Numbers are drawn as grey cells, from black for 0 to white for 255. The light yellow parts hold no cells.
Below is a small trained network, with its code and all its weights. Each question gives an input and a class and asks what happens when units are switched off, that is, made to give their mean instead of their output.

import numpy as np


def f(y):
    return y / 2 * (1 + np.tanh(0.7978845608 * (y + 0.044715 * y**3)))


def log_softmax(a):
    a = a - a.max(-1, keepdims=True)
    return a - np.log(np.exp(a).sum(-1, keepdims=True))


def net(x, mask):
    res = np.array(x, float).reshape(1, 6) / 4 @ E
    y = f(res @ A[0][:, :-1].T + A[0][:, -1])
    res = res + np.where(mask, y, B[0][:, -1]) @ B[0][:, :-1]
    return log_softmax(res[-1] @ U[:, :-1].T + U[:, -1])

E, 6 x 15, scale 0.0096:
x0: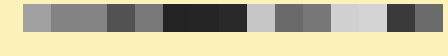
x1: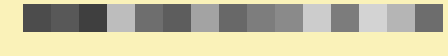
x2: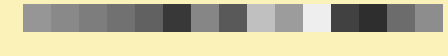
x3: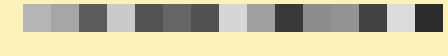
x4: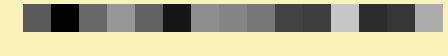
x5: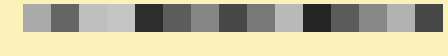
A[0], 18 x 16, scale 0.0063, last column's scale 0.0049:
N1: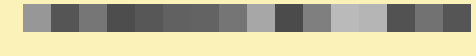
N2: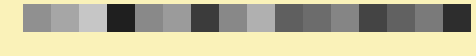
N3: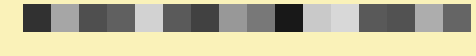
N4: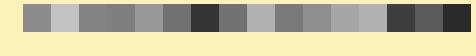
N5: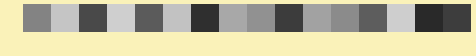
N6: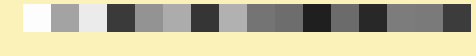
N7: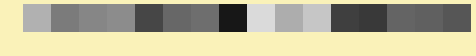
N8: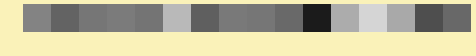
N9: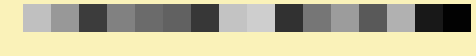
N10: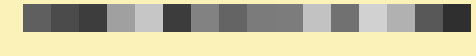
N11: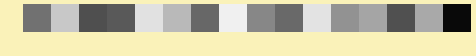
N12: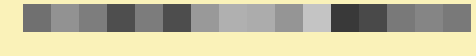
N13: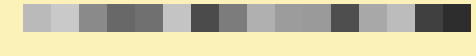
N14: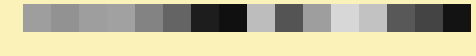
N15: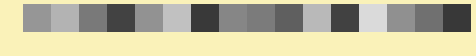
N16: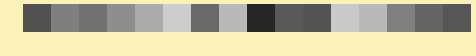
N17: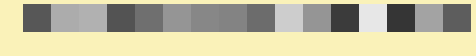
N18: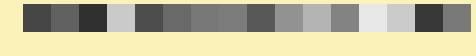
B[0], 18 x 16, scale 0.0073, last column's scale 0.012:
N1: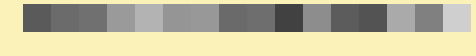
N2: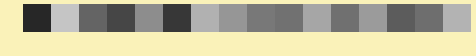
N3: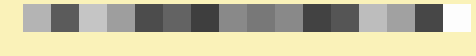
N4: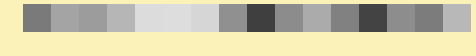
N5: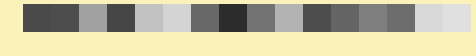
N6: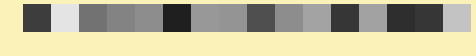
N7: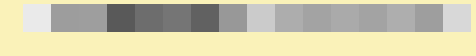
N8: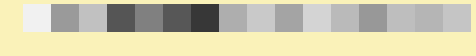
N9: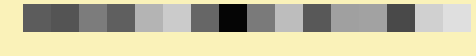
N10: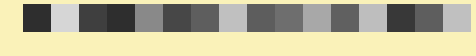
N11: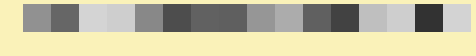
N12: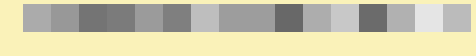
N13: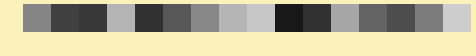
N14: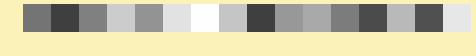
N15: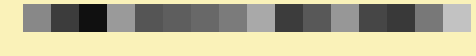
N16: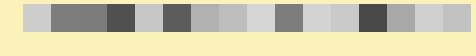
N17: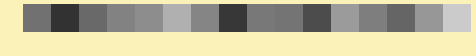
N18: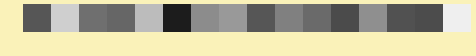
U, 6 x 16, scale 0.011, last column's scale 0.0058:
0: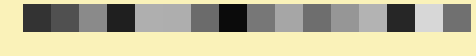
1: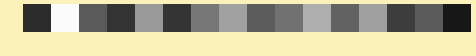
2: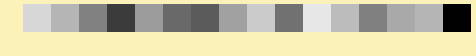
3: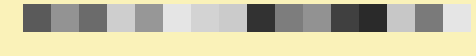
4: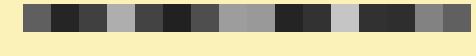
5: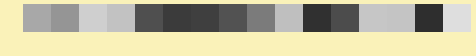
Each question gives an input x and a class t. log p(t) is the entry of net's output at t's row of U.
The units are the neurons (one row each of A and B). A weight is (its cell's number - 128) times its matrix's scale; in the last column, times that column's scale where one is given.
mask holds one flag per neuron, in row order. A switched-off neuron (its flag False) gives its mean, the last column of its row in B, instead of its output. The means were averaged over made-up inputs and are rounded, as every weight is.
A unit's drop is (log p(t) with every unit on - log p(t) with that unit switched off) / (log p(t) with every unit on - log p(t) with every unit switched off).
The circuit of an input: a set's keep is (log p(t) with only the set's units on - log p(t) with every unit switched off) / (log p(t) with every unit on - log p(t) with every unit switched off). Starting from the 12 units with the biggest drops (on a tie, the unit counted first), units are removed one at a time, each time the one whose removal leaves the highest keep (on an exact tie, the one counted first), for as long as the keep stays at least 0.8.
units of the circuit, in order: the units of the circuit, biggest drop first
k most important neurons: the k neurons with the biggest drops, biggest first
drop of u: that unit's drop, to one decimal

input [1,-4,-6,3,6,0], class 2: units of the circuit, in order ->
(N8, N16)
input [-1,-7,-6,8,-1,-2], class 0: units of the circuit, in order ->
(N9)
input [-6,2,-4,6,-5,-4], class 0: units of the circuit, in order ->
(N5, N14)
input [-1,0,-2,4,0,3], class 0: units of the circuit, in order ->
(N3, N5, N14)
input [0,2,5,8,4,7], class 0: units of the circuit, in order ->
(N9, N5)
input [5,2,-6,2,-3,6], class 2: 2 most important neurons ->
(N8, N3)
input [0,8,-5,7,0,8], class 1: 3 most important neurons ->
(N18, N10, N3)
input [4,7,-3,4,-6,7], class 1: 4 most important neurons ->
(N18, N10, N3, N11)
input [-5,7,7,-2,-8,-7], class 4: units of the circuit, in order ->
(N15, N13)
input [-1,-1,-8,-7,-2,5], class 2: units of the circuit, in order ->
(N8, N16)
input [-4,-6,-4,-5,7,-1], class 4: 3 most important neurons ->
(N5, N9, N18)
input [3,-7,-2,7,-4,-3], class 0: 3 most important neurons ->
(N9, N5, N18)
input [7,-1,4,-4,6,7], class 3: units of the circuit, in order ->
(N14, N1, N13)
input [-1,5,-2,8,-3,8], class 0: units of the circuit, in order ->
(N5, N9)
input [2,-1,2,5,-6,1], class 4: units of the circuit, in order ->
(N13)
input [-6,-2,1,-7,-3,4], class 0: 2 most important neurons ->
(N14, N17)
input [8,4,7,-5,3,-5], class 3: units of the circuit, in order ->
(N14, N4)
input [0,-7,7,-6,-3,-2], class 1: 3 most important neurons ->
(N6, N2, N9)
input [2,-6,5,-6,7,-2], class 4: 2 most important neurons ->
(N5, N9)
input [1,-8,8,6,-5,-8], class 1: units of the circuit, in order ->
(N6)
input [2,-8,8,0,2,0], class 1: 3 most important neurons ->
(N6, N2, N8)
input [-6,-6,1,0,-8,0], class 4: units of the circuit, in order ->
(N13, N15)
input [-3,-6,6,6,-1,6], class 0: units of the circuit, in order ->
(N9, N5)
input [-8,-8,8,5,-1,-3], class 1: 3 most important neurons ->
(N6, N14, N2)
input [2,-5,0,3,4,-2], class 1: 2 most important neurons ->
(N6, N13)
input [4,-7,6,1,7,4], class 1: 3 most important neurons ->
(N6, N2, N13)
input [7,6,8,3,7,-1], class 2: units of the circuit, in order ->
(N7)
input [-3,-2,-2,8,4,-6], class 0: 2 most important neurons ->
(N9, N5)
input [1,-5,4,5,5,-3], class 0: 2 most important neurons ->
(N9, N13)
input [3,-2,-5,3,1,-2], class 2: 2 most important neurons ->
(N16, N8)
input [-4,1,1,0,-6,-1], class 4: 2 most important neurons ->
(N13, N15)
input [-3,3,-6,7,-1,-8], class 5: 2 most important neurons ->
(N11, N3)
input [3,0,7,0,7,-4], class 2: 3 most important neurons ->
(N7, N13, N12)
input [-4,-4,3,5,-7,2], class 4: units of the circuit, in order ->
(N13)
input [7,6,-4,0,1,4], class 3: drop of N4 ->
0.1
